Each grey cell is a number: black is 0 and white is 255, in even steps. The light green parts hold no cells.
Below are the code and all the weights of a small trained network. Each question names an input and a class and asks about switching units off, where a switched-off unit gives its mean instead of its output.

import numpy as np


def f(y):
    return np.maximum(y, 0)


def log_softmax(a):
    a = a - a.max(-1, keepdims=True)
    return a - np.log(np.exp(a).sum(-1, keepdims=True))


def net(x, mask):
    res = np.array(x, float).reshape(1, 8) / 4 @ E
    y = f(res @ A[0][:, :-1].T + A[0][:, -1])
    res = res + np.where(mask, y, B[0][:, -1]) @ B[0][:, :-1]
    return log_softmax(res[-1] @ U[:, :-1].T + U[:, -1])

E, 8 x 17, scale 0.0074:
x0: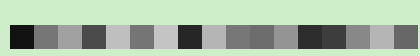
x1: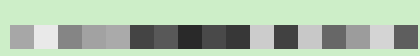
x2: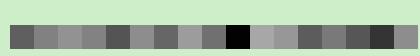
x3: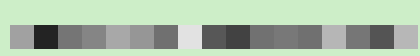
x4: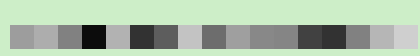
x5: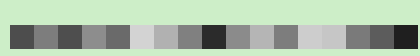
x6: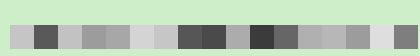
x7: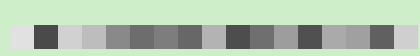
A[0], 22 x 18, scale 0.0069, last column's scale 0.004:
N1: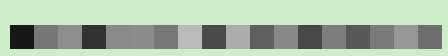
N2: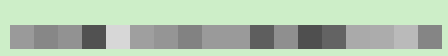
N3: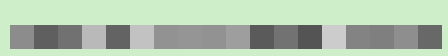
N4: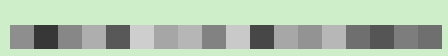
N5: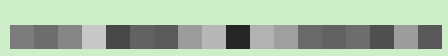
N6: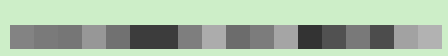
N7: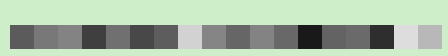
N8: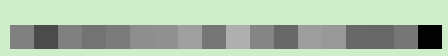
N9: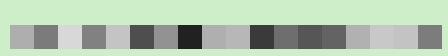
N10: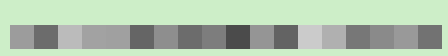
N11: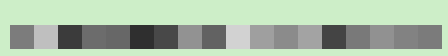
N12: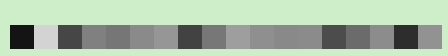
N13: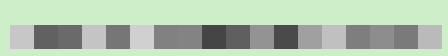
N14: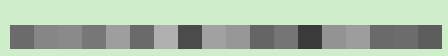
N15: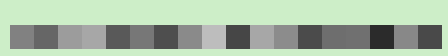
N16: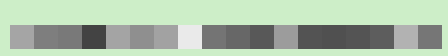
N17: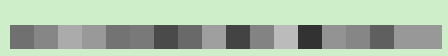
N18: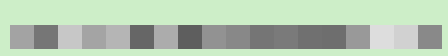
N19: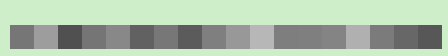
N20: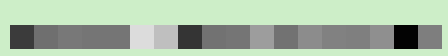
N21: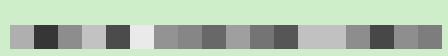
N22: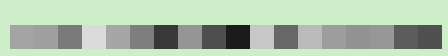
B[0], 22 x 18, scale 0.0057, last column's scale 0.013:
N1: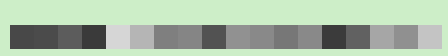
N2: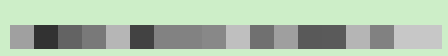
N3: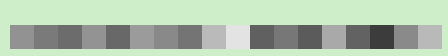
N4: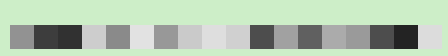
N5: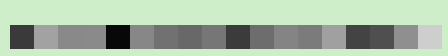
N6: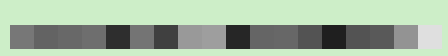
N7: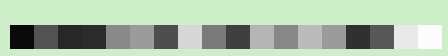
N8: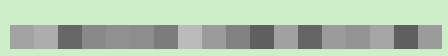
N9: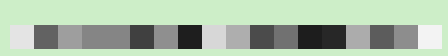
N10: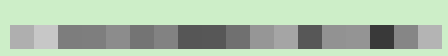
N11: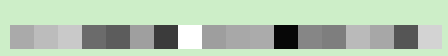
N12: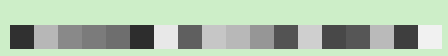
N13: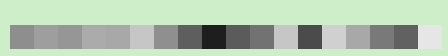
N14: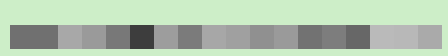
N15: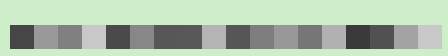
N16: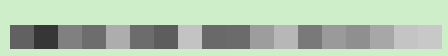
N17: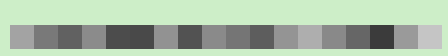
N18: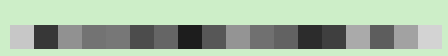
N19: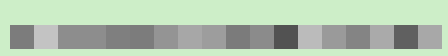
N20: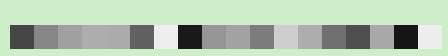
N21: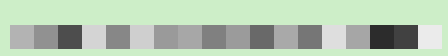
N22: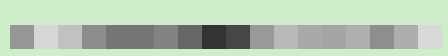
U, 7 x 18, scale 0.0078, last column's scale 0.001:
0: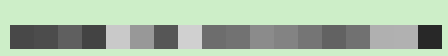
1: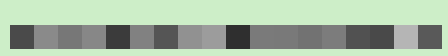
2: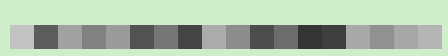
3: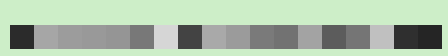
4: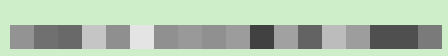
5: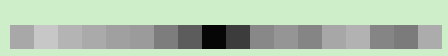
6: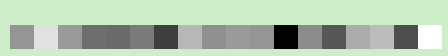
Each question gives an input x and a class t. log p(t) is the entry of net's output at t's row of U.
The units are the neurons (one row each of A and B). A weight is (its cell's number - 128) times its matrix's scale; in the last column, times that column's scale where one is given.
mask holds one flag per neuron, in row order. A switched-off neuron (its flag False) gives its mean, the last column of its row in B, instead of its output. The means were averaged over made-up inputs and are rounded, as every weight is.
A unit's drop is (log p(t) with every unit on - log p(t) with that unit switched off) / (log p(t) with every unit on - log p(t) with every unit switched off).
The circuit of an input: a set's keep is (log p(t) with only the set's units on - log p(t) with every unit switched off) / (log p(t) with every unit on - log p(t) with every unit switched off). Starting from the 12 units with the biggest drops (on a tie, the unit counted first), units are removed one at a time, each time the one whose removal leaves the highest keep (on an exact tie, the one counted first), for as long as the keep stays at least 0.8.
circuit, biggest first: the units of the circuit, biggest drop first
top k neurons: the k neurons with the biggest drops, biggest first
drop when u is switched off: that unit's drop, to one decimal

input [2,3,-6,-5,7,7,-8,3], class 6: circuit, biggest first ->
N11
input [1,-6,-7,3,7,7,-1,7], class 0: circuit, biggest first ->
N16, N1
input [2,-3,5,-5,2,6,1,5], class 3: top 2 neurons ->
N21, N13
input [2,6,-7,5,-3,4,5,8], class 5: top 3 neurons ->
N22, N13, N10
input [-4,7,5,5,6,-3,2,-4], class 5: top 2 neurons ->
N22, N12
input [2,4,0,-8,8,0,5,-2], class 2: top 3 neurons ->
N9, N18, N2
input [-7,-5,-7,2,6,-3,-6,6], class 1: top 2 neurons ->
N6, N15
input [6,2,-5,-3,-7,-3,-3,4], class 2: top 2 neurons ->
N9, N18
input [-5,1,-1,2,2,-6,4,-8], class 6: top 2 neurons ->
N7, N11
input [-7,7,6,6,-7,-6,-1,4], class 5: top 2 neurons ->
N22, N13
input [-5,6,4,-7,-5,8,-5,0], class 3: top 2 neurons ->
N12, N20
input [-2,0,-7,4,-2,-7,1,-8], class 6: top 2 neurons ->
N11, N20
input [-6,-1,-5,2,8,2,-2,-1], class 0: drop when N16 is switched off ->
0.1
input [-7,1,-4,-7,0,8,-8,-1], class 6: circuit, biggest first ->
N11
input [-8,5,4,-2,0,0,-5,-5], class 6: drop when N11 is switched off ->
0.4
